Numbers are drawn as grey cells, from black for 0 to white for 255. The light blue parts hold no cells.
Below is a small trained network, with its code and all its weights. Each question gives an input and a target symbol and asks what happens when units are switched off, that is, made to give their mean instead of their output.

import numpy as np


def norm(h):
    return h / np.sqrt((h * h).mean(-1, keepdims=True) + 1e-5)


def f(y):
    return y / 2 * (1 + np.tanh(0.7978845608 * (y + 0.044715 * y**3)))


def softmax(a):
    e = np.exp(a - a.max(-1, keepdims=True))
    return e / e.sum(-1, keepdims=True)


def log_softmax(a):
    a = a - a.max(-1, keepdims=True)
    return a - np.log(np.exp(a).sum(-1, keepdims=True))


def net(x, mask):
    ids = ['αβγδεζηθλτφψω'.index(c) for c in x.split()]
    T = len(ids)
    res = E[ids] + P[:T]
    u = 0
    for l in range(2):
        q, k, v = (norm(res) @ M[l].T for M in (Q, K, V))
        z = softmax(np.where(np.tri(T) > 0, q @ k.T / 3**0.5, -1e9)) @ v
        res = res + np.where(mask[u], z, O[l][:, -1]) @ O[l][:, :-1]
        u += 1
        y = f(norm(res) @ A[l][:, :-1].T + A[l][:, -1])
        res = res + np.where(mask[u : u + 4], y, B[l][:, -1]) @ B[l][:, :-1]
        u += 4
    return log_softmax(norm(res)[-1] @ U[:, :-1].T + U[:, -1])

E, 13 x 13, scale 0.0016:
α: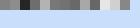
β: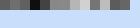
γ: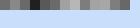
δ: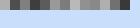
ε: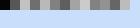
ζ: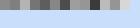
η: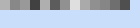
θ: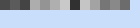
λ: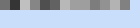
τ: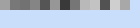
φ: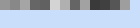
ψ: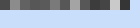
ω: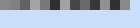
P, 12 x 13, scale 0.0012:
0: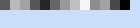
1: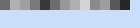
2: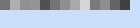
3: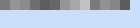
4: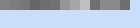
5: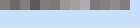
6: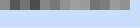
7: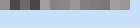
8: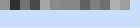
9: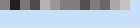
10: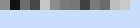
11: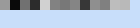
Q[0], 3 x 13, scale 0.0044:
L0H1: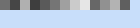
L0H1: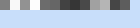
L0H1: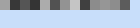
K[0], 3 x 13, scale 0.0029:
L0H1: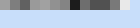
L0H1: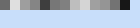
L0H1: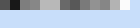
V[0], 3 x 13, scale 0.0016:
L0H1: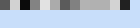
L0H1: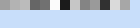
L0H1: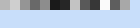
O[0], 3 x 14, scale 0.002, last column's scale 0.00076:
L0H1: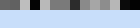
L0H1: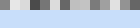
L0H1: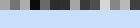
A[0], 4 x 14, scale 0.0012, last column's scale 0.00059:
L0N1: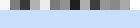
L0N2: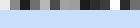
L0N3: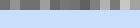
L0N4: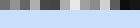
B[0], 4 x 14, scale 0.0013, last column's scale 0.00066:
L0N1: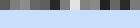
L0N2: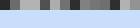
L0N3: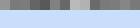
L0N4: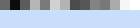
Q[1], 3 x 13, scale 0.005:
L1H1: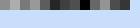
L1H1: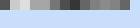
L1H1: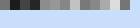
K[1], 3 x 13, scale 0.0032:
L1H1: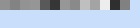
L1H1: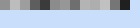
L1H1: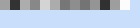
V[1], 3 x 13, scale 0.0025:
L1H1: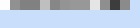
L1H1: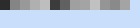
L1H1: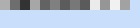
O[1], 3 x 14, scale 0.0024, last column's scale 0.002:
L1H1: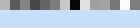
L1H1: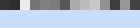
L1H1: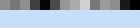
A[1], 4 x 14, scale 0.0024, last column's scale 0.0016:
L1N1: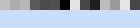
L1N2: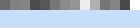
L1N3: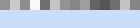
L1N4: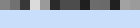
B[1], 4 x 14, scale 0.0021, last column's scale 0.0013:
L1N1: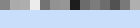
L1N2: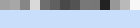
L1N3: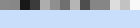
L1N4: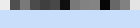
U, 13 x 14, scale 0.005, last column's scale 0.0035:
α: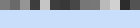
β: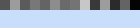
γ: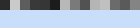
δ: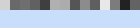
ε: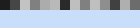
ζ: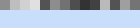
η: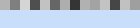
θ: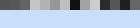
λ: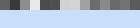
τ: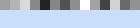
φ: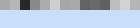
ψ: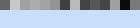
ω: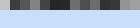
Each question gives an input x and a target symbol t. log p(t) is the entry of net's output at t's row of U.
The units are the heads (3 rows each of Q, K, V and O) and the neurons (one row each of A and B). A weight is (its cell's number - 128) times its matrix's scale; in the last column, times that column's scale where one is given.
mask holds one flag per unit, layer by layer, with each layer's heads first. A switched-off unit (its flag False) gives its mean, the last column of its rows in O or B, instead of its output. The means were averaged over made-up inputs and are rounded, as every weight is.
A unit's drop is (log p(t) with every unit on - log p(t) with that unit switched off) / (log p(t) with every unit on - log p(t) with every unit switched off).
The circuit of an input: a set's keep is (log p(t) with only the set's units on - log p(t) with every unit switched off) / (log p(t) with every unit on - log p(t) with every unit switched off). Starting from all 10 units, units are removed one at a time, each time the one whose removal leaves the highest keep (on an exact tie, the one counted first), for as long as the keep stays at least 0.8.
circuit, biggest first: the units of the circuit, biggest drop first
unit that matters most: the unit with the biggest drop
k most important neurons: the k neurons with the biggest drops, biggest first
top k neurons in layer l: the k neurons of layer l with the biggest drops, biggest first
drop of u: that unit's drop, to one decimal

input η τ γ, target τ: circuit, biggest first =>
(L1N2 L0H1)
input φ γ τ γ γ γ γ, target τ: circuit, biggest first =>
(L1H1 L1N2)
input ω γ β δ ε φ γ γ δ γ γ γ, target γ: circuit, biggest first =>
(L1H1 L1N4 L1N3)
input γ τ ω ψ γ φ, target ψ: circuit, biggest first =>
(L1H1)
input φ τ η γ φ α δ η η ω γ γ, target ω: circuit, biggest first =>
(L0H1 L1N4)
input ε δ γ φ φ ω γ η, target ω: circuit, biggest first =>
(L0H1 L1N4)
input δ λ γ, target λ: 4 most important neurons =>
(L0N4 L1N3 L1N4 L1N2)
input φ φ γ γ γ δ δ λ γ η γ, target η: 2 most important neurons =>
(L1N3 L1N4)
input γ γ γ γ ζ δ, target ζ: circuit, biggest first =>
(L0H1 L1N1)
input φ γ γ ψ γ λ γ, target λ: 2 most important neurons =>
(L1N3 L1N4)
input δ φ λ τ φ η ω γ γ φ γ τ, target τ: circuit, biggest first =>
(L1H1 L0H1)
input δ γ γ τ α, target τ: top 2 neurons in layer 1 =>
(L1N2 L1N3)
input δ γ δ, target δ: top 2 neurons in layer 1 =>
(L1N3 L1N4)
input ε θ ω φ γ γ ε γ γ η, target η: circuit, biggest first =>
(L1H1)
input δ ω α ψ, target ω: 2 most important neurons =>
(L1N4 L0N2)
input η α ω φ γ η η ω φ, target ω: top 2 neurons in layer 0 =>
(L0N1 L0N4)
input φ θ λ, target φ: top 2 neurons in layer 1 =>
(L1N3 L1N1)
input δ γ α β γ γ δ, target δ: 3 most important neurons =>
(L1N4 L1N3 L0N1)
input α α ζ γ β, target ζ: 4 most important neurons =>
(L1N1 L1N2 L1N4 L1N3)
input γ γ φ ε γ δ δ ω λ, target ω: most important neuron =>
(L1N4)
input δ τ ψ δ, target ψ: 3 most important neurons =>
(L1N2 L1N4 L0N4)
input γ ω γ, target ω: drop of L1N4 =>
0.3
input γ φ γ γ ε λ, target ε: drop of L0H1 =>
-0.1
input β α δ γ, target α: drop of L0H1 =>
1.3
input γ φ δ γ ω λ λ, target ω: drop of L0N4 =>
0.0
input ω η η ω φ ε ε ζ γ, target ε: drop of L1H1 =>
1.2
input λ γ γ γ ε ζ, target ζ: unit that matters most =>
L1N1
